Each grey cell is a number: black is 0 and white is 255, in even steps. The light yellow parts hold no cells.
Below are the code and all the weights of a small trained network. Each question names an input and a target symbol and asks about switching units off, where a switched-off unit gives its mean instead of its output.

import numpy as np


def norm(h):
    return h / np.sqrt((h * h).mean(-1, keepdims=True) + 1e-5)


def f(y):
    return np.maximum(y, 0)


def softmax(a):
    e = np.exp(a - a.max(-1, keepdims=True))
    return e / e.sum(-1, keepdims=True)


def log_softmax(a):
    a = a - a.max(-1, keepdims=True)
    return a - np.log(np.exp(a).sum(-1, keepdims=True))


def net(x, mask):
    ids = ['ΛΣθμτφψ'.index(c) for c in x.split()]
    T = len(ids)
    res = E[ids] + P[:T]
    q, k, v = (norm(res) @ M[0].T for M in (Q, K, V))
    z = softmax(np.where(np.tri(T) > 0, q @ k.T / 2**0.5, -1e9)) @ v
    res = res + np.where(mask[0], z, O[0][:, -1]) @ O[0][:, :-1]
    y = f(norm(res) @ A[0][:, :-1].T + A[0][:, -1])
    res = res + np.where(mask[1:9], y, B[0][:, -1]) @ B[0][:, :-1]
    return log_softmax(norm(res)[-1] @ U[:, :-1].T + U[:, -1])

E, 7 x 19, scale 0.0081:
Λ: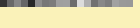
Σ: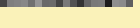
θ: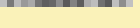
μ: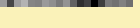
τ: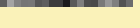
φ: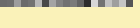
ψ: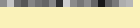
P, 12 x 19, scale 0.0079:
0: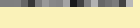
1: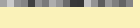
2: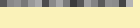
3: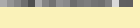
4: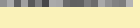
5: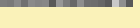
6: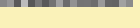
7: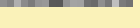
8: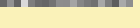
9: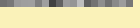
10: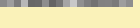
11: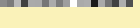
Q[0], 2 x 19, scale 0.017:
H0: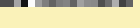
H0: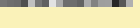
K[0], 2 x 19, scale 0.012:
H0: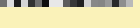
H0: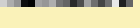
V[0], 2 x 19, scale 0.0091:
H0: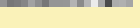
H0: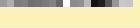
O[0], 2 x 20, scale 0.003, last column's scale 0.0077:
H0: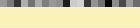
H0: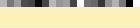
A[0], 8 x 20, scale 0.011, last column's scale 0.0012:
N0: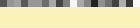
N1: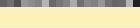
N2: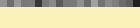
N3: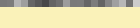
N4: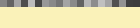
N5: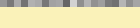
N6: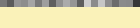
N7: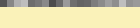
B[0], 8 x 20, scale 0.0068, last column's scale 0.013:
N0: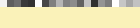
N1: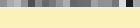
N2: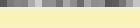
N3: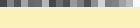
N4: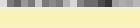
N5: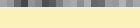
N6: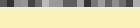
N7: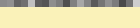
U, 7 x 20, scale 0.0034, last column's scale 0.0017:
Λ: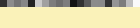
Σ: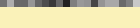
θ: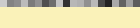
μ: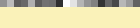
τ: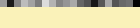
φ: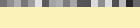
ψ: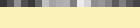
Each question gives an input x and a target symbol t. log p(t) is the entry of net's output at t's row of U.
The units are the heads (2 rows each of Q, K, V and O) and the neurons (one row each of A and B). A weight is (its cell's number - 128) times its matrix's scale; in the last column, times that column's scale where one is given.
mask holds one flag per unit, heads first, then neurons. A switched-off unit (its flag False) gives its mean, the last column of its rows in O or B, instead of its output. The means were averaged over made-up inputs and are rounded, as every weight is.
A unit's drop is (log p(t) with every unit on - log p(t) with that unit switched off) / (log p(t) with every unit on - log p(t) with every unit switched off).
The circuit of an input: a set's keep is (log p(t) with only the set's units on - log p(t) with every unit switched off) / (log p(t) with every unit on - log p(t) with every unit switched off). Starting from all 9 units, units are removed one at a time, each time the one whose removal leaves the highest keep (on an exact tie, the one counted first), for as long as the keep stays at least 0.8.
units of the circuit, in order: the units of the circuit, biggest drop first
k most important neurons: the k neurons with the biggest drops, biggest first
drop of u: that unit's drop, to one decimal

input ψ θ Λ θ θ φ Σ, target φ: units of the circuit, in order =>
H0, N1, N3
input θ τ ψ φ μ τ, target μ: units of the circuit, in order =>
H0, N4
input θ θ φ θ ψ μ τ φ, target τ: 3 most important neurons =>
N6, N4, N7
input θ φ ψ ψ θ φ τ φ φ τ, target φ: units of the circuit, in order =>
H0, N1
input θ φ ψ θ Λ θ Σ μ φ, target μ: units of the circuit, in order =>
H0, N4
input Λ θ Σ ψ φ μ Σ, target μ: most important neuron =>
N4
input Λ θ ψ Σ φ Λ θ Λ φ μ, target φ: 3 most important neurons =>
N1, N3, N4
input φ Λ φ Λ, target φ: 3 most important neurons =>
N1, N3, N0
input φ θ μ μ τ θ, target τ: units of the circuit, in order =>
H0, N6, N4, N7
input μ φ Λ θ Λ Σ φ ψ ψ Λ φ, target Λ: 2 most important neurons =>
N3, N2
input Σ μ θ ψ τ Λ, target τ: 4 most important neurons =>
N6, N4, N7, N0
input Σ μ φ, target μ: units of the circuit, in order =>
H0, N4, N0
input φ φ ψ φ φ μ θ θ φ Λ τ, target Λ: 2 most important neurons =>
N2, N7
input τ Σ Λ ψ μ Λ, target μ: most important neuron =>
N4
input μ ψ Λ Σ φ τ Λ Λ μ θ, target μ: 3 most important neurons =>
N4, N0, N2
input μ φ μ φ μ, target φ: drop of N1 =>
0.9
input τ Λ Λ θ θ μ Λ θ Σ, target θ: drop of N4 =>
-0.1
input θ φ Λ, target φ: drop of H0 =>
1.3
